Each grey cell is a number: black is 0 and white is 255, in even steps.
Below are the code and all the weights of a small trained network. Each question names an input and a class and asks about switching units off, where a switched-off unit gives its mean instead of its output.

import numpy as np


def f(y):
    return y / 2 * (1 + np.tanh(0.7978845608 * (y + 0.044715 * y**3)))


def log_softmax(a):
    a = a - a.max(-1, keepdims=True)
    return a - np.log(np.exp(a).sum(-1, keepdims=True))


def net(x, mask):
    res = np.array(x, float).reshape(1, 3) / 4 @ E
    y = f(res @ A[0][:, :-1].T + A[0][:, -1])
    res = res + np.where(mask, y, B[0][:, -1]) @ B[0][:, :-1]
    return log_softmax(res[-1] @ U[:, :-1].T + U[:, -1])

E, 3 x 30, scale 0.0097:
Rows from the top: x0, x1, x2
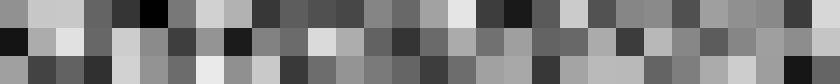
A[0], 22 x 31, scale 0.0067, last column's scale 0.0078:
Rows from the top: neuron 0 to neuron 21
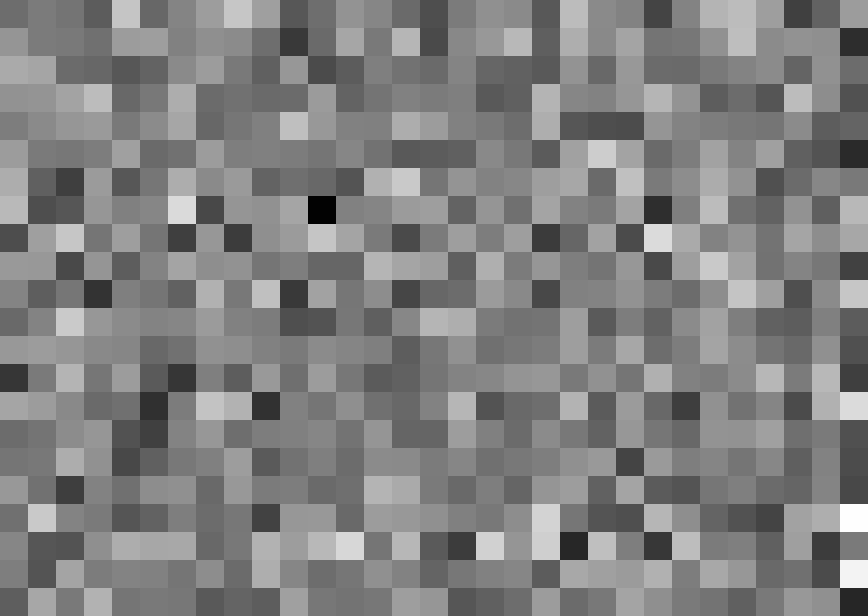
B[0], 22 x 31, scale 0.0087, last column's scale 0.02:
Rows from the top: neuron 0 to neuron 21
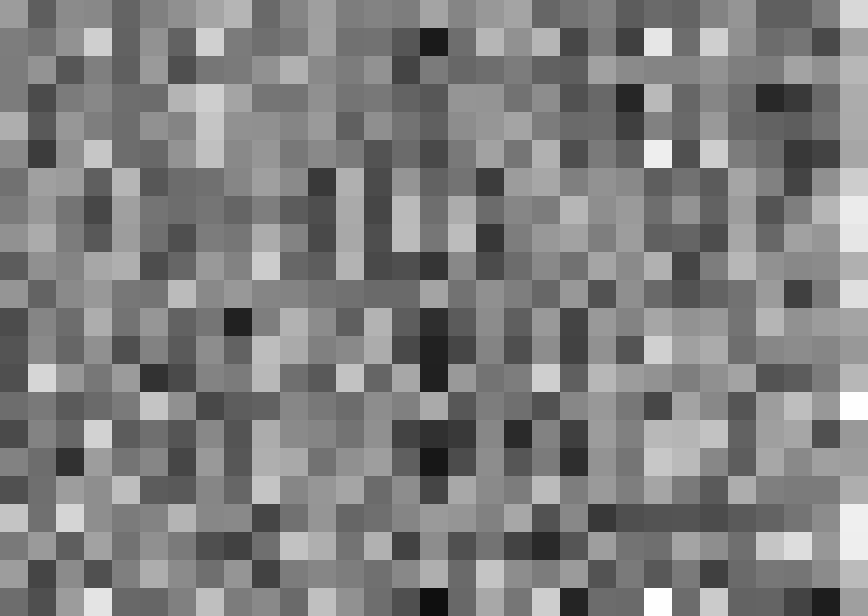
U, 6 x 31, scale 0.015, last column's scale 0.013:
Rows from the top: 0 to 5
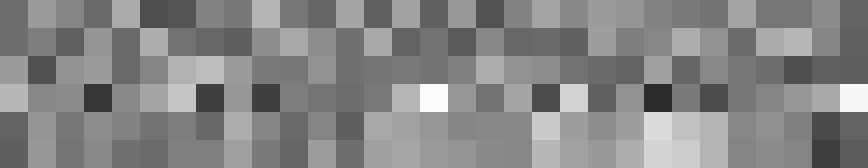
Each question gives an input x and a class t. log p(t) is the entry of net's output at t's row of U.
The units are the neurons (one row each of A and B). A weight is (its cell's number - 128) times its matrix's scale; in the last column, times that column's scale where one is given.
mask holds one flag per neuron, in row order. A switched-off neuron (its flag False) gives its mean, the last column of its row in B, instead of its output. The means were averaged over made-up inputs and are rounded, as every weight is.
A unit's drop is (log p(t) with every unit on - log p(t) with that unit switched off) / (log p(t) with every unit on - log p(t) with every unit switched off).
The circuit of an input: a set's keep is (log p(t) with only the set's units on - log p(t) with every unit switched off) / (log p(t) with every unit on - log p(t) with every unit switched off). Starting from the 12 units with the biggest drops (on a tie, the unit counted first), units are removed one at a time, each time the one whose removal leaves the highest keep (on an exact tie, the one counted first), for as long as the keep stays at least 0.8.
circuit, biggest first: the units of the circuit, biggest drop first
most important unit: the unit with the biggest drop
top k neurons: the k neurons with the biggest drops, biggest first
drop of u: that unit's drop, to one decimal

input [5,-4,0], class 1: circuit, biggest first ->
[neuron 14]
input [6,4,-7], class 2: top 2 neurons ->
[neuron 18; neuron 19]
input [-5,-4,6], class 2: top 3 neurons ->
[neuron 14; neuron 5; neuron 0]
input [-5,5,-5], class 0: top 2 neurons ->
[neuron 8; neuron 14]
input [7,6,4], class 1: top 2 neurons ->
[neuron 14; neuron 7]
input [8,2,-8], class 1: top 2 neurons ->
[neuron 14; neuron 16]
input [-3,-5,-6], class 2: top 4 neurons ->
[neuron 8; neuron 4; neuron 21; neuron 18]
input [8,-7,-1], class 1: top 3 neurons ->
[neuron 14; neuron 2; neuron 8]
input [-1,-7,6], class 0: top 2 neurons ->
[neuron 7; neuron 6]
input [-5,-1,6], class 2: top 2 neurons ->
[neuron 14; neuron 5]
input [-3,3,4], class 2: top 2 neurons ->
[neuron 14; neuron 7]
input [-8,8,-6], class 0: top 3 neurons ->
[neuron 8; neuron 13; neuron 14]
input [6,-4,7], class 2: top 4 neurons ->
[neuron 19; neuron 0; neuron 5; neuron 10]
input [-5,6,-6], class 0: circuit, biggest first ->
[neuron 8]
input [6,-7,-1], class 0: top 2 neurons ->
[neuron 6; neuron 19]
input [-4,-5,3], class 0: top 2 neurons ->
[neuron 7; neuron 14]
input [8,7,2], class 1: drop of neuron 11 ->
0.3
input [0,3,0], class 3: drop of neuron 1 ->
0.1
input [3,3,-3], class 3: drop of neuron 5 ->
0.1
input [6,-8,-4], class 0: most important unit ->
neuron 6
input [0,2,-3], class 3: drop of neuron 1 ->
0.2
